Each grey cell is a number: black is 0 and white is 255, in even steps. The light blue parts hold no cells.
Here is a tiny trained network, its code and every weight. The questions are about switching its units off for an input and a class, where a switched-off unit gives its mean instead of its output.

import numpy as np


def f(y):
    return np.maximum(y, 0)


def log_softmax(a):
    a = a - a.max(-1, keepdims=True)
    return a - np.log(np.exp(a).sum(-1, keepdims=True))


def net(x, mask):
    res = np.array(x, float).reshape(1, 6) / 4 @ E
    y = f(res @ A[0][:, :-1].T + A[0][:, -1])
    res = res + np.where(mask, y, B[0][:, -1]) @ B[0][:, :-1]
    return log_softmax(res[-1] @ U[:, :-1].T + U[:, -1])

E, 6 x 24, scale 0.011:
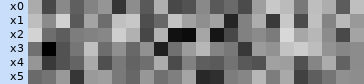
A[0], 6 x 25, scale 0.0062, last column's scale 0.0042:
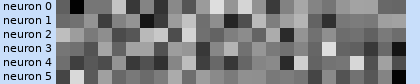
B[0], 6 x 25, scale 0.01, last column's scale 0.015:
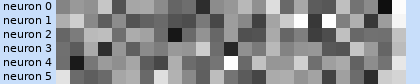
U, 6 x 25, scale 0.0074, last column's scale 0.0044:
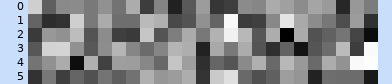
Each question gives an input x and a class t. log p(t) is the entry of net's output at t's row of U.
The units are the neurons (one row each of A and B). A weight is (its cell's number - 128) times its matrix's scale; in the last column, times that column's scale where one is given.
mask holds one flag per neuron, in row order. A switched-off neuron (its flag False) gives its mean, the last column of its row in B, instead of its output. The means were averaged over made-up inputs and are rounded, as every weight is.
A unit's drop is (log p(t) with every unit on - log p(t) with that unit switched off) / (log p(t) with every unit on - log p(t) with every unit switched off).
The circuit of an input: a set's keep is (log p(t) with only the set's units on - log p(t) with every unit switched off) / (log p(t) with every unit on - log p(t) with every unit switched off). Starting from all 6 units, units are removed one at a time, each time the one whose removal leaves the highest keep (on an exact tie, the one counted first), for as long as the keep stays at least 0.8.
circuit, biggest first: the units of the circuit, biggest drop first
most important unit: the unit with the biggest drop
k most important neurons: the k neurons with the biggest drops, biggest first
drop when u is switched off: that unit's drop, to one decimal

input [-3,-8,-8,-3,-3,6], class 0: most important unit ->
neuron 5
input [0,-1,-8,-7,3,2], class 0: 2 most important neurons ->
[neuron 5; neuron 1]
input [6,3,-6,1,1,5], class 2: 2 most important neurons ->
[neuron 5; neuron 0]
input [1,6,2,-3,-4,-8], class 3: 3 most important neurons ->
[neuron 1; neuron 4; neuron 5]
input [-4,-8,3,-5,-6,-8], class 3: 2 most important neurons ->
[neuron 3; neuron 1]
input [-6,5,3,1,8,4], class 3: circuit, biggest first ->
[neuron 1; neuron 5]
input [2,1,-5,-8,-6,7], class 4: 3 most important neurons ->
[neuron 0; neuron 4; neuron 2]
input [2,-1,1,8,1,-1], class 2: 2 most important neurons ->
[neuron 0; neuron 5]
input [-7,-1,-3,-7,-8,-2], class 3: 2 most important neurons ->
[neuron 1; neuron 4]
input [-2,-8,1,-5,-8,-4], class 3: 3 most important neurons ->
[neuron 3; neuron 1; neuron 4]
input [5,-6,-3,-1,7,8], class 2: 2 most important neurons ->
[neuron 4; neuron 5]
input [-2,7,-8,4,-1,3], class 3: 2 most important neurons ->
[neuron 4; neuron 1]
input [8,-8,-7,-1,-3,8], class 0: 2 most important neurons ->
[neuron 1; neuron 5]
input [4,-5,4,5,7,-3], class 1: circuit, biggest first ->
[neuron 4]
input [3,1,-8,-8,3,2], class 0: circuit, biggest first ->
[neuron 1; neuron 5]
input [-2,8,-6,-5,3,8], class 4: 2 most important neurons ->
[neuron 1; neuron 0]
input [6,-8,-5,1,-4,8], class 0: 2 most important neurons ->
[neuron 1; neuron 5]
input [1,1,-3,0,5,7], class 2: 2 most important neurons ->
[neuron 5; neuron 4]
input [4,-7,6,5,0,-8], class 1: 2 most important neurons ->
[neuron 1; neuron 4]
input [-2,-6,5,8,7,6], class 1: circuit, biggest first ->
[neuron 4]
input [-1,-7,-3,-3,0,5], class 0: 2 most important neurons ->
[neuron 5; neuron 1]
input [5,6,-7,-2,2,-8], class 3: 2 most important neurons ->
[neuron 4; neuron 1]
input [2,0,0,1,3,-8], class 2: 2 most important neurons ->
[neuron 5; neuron 1]
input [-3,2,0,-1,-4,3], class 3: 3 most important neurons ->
[neuron 1; neuron 4; neuron 5]
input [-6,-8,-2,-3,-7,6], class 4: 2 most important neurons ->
[neuron 5; neuron 0]
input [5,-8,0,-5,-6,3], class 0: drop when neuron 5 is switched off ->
0.1
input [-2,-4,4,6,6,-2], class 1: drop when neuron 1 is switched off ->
0.2
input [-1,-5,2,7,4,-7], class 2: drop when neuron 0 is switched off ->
0.2
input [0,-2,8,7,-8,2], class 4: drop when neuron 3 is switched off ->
0.2
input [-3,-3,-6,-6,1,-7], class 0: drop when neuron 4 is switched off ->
0.0
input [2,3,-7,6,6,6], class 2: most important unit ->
neuron 0
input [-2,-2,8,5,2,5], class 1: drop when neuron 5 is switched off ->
0.1
